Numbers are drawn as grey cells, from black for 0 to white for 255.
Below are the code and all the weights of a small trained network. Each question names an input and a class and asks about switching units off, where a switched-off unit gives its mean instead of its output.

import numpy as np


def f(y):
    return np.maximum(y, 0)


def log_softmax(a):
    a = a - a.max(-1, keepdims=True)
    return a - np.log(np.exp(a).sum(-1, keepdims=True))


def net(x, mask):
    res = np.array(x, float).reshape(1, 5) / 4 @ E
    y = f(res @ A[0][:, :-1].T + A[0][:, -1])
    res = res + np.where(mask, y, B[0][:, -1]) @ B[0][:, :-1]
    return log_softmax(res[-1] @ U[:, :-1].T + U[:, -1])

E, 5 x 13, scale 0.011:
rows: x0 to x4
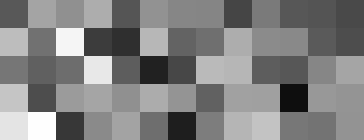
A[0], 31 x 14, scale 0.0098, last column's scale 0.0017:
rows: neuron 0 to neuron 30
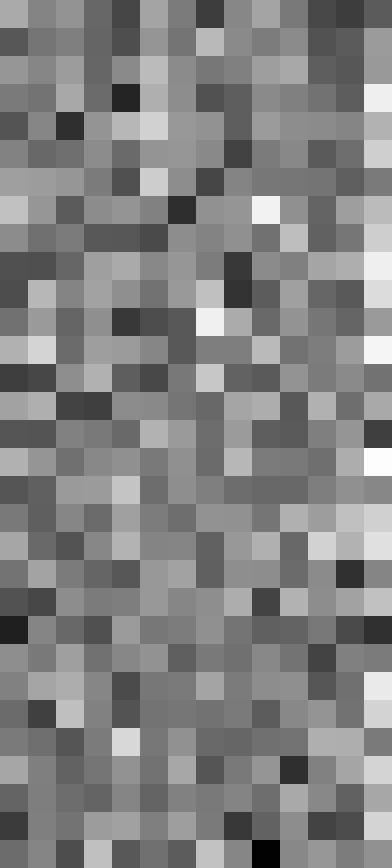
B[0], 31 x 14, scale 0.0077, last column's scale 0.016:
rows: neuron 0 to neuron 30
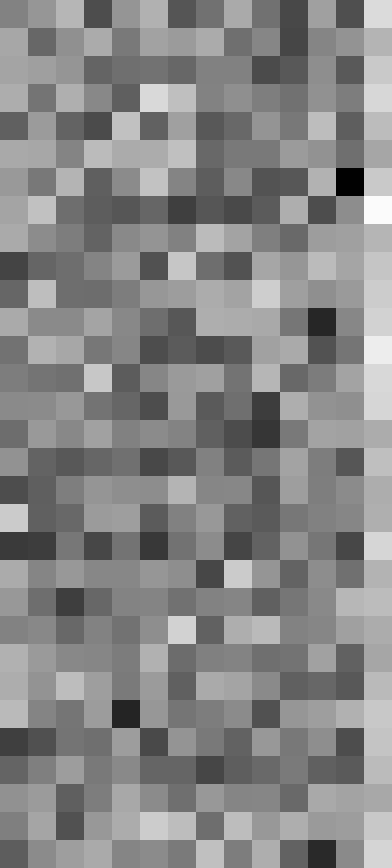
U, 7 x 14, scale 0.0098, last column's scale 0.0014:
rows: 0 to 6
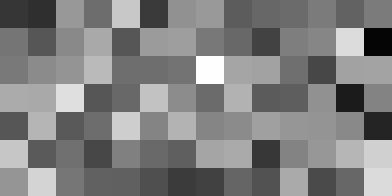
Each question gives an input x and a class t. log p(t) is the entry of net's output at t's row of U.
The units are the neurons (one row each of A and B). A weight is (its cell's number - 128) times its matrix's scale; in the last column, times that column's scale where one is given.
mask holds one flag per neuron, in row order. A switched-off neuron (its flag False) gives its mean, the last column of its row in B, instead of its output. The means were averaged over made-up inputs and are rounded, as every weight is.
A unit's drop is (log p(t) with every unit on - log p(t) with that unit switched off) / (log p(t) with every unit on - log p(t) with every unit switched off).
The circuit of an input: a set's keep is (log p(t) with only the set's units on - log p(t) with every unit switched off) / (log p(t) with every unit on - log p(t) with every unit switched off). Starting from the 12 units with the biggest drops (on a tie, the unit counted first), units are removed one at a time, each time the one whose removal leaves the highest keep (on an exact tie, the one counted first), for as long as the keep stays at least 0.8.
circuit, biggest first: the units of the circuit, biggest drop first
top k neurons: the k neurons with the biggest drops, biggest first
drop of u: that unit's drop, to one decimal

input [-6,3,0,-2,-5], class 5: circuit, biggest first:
[neuron 21]
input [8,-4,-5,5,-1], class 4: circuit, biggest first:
[neuron 9; neuron 29]
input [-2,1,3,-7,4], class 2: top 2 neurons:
[neuron 11; neuron 30]
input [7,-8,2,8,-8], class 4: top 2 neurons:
[neuron 29; neuron 4]
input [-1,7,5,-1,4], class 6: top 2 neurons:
[neuron 7; neuron 3]
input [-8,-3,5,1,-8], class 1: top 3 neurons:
[neuron 25; neuron 13; neuron 21]
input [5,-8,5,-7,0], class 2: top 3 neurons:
[neuron 30; neuron 11; neuron 13]
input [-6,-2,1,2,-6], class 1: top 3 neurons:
[neuron 25; neuron 21; neuron 15]
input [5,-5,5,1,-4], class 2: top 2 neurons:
[neuron 30; neuron 13]
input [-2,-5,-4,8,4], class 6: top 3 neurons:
[neuron 7; neuron 12; neuron 14]
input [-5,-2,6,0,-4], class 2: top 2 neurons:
[neuron 30; neuron 13]
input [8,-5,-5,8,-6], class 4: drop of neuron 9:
0.1
